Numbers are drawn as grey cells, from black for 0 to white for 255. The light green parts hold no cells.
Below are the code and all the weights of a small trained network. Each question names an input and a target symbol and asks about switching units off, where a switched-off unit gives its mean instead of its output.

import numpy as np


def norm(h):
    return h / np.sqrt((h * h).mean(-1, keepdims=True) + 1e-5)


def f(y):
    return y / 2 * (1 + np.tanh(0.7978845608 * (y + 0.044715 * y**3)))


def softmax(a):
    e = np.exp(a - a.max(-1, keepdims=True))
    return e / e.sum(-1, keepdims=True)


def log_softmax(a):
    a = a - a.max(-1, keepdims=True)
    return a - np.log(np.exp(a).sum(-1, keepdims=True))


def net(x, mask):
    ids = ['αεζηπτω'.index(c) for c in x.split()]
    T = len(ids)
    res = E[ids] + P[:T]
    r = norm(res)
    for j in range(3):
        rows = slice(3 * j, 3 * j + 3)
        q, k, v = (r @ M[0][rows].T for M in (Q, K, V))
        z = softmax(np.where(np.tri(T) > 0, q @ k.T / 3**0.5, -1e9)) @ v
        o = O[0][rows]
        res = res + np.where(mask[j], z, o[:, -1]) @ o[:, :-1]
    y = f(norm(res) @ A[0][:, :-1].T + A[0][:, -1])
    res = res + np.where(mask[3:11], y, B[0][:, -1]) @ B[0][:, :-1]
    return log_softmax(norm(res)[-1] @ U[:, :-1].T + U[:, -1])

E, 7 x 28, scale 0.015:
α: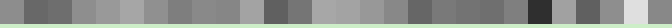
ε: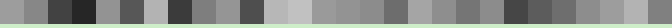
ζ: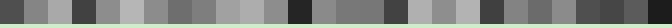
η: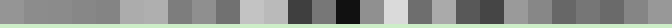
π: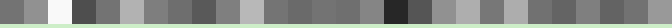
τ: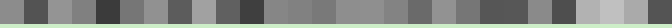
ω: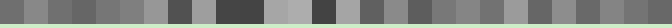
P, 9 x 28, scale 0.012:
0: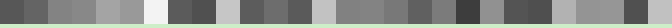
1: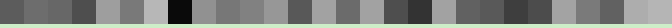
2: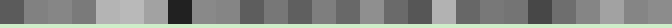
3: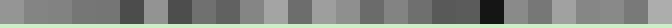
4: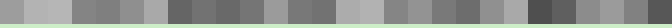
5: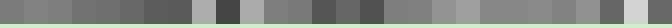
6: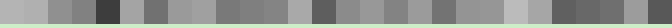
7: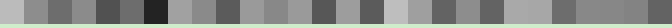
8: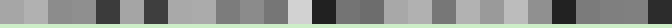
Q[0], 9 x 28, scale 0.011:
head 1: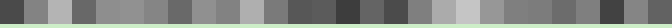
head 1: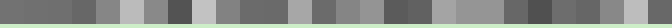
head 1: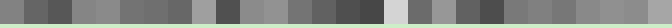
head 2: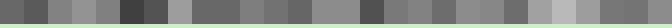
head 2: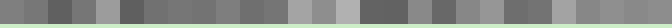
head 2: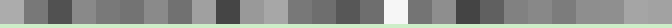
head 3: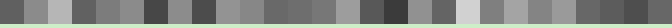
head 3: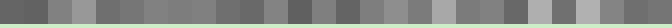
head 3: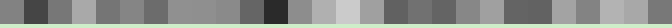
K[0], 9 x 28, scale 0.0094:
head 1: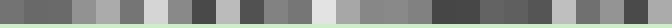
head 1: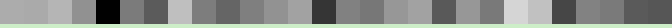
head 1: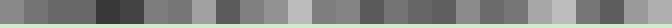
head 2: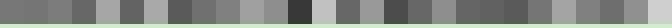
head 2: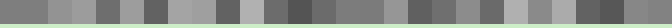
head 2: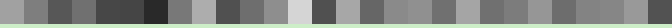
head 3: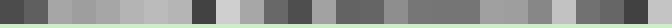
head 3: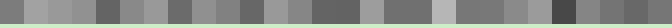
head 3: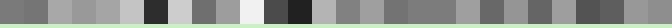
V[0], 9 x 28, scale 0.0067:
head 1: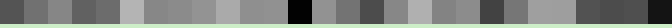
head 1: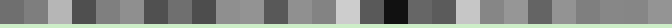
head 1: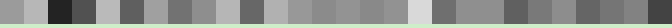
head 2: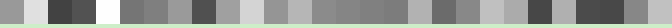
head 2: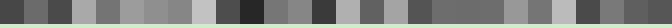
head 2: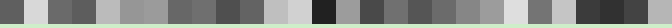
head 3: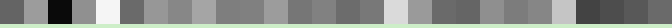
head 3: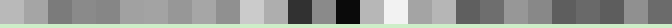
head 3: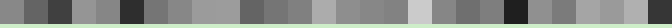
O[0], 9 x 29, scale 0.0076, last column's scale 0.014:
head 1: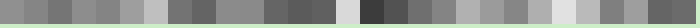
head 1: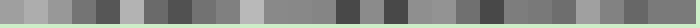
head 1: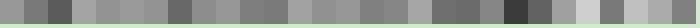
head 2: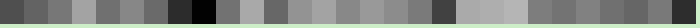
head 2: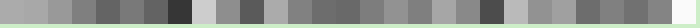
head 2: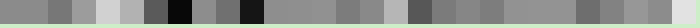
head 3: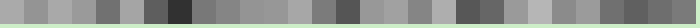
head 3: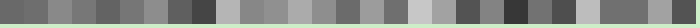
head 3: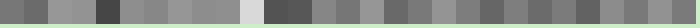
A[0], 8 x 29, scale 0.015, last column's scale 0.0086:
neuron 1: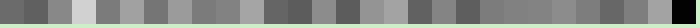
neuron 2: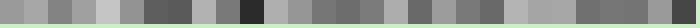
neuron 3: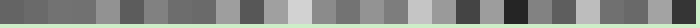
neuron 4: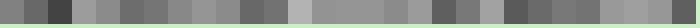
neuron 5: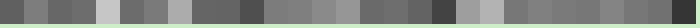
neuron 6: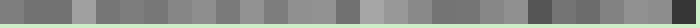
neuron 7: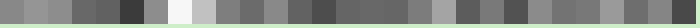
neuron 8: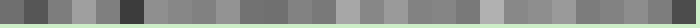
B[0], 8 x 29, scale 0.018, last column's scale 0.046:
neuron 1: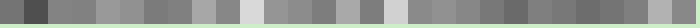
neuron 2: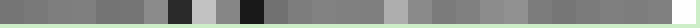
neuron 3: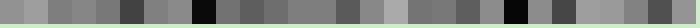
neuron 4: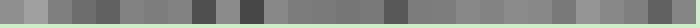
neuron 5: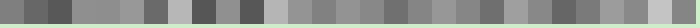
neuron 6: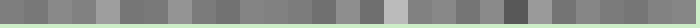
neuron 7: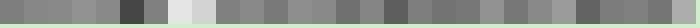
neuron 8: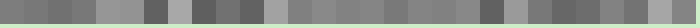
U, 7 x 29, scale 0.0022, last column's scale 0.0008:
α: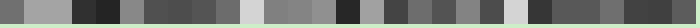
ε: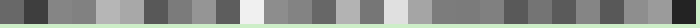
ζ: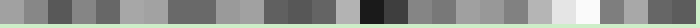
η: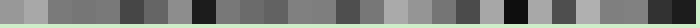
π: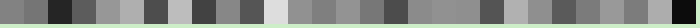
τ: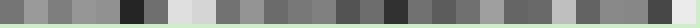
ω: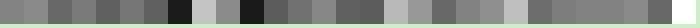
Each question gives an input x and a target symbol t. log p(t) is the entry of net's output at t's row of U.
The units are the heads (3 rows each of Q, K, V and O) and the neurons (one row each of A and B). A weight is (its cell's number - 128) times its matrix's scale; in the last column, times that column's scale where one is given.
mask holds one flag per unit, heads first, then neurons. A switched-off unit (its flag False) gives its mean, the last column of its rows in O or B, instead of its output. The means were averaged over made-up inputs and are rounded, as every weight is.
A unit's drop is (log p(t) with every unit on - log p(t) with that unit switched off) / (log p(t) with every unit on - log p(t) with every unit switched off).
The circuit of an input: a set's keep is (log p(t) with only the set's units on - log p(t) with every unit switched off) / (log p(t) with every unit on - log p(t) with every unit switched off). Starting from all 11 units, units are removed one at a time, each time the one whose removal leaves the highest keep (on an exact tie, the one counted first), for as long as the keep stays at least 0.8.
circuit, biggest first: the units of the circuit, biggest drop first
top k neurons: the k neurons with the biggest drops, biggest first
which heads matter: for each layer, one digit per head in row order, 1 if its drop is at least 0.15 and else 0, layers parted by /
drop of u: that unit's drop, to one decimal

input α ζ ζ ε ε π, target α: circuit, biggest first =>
head 2; neuron 2; neuron 7; neuron 3
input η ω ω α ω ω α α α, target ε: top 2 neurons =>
neuron 2; neuron 6
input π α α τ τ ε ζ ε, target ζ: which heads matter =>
100
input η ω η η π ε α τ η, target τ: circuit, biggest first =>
head 2; neuron 7
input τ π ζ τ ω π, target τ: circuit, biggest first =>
head 2; neuron 7
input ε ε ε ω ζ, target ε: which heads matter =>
111
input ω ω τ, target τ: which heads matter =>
010
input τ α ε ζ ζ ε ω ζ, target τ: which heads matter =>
010
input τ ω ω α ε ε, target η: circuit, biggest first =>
head 1; head 2; neuron 3
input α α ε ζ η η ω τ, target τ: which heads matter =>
000
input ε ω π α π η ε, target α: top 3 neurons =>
neuron 2; neuron 7; neuron 3
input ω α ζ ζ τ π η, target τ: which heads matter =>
000
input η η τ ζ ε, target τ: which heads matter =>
010
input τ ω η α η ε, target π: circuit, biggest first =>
head 2; neuron 2; neuron 5
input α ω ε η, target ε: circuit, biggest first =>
head 2; neuron 2; neuron 1
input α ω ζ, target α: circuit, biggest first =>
head 2; neuron 2; neuron 7; neuron 3
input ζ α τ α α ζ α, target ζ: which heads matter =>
110
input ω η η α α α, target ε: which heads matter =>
010
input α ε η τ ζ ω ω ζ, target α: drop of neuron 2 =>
0.7
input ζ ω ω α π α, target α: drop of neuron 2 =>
0.6
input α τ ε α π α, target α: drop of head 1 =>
1.0
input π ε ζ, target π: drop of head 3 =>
0.8
